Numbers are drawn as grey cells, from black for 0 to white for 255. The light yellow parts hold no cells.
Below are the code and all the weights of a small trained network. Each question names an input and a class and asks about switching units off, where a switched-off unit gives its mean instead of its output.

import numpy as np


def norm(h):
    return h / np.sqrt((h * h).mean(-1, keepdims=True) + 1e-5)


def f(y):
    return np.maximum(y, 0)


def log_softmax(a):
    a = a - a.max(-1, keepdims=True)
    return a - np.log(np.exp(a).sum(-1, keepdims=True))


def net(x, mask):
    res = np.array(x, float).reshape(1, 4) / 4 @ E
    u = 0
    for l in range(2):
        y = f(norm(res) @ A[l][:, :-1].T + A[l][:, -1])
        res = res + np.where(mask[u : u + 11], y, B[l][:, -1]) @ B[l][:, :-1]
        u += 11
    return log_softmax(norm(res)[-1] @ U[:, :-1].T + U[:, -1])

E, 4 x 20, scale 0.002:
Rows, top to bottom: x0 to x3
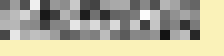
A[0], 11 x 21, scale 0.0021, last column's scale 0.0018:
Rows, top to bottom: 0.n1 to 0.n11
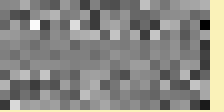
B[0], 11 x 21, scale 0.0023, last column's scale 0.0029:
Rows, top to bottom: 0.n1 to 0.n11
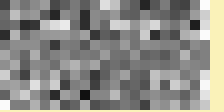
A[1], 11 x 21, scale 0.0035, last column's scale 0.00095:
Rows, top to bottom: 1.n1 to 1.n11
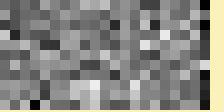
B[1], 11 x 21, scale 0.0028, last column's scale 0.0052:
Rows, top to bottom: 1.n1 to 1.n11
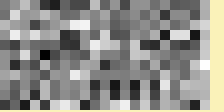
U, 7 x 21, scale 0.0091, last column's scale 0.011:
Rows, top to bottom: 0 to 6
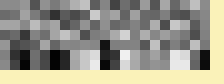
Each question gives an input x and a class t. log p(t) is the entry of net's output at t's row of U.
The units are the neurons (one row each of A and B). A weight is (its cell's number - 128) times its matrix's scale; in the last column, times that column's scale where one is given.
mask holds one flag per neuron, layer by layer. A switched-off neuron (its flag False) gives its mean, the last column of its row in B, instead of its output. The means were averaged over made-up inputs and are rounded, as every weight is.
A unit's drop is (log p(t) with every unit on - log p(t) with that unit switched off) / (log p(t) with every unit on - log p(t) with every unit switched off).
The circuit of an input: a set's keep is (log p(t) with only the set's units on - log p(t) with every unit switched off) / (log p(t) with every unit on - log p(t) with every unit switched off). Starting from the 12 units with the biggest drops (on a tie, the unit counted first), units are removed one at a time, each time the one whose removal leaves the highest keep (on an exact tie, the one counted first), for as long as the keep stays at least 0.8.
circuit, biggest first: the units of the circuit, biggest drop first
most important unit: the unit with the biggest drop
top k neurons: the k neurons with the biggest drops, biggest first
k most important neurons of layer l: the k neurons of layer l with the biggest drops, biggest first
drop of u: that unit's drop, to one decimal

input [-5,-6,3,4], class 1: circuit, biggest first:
[1.n1]
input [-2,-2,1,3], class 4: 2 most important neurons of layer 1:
[1.n4; 1.n2]
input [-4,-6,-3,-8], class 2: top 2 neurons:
[1.n4; 0.n1]
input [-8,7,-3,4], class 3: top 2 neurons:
[1.n11; 0.n10]
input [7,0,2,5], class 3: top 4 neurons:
[0.n3; 1.n4; 0.n9; 1.n2]
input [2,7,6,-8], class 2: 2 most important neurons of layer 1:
[1.n4; 1.n2]
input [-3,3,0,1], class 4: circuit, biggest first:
[0.n8; 1.n7]
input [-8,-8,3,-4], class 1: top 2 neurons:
[1.n1; 0.n3]
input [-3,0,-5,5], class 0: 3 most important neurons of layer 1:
[1.n4; 1.n8; 1.n3]
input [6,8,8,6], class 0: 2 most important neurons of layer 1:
[1.n10; 1.n9]
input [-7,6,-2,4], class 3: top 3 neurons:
[1.n11; 0.n10; 0.n2]
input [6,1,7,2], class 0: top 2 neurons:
[1.n10; 1.n11]
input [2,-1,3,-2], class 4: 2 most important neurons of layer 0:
[0.n4; 0.n3]
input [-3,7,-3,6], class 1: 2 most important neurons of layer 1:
[1.n5; 1.n4]
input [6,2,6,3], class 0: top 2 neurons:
[1.n10; 1.n11]
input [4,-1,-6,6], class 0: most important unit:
1.n3
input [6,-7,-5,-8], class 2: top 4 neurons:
[1.n4; 0.n1; 1.n5; 1.n2]
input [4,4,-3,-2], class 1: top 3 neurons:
[1.n5; 1.n11; 0.n4]
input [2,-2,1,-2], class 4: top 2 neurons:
[1.n7; 1.n11]
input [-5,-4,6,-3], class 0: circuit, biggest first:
[1.n9]
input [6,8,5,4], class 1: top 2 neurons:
[1.n5; 1.n11]
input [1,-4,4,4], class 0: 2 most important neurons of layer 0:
[0.n1; 0.n9]
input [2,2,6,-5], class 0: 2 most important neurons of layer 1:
[1.n10; 1.n9]
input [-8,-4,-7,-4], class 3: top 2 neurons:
[1.n11; 0.n4]
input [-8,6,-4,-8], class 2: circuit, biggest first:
[1.n4; 1.n2]
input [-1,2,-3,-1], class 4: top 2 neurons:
[0.n1; 1.n7]
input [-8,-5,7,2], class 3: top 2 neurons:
[1.n11; 1.n3]
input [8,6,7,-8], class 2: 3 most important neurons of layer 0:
[0.n10; 0.n2; 0.n9]
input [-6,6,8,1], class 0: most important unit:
1.n9
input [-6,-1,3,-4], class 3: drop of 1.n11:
1.2
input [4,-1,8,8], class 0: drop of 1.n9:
0.5
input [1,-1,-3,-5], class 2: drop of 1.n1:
0.0
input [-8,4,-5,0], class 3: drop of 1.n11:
1.4
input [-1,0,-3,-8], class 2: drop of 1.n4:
0.1
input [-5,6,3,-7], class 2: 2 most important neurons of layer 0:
[0.n10; 0.n2]
